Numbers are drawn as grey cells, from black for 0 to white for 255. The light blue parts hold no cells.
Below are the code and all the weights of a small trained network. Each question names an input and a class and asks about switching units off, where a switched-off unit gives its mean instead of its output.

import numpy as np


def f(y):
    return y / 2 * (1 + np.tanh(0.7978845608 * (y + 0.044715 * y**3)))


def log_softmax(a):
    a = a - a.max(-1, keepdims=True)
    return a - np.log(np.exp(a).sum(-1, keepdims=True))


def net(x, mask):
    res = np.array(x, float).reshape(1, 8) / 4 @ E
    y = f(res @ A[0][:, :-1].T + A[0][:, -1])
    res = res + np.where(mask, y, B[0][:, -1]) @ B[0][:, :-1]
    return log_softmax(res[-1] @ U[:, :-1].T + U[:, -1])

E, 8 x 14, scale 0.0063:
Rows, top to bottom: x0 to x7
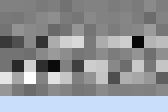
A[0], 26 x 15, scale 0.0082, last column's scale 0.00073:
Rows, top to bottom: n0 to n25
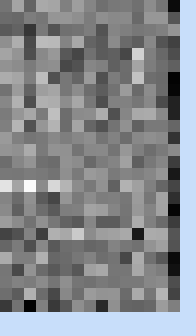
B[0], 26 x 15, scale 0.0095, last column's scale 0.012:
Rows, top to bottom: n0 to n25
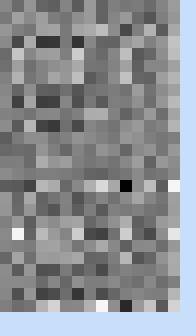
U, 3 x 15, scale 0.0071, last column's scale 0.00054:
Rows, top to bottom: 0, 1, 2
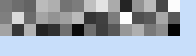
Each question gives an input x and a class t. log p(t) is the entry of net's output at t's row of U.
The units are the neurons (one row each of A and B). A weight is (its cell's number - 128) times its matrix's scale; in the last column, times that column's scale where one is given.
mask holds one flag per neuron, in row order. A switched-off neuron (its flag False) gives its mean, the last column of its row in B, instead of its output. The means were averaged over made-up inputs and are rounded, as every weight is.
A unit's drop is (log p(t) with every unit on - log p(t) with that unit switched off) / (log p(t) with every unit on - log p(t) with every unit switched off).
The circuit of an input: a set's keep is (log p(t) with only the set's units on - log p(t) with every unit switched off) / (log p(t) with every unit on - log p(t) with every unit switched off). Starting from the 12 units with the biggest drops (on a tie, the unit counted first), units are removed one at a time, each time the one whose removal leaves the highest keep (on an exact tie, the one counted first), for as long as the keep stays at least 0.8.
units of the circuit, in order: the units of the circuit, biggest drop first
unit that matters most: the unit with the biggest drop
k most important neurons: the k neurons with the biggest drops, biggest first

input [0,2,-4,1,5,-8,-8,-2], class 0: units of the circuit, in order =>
n25
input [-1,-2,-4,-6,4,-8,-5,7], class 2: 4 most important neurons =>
n3, n8, n10, n19
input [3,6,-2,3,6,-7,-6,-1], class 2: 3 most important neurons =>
n3, n15, n10
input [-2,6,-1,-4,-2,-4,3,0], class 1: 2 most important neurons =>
n25, n4
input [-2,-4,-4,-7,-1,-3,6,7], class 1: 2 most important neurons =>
n4, n6
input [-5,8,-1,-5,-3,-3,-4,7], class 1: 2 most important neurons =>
n15, n4
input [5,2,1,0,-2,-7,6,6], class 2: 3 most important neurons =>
n3, n8, n25
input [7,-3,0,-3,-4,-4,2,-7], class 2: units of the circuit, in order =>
n19, n25
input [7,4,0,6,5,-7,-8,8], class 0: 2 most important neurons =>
n25, n2
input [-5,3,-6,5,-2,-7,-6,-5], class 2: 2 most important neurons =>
n3, n15
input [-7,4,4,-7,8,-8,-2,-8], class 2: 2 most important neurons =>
n3, n8
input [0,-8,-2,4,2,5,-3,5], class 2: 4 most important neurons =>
n15, n24, n4, n6
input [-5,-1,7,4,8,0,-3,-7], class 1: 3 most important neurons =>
n15, n19, n9
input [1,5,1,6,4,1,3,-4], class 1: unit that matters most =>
n19
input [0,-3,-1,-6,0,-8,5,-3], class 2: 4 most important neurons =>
n3, n8, n19, n10
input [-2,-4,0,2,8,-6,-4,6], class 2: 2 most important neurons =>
n15, n3
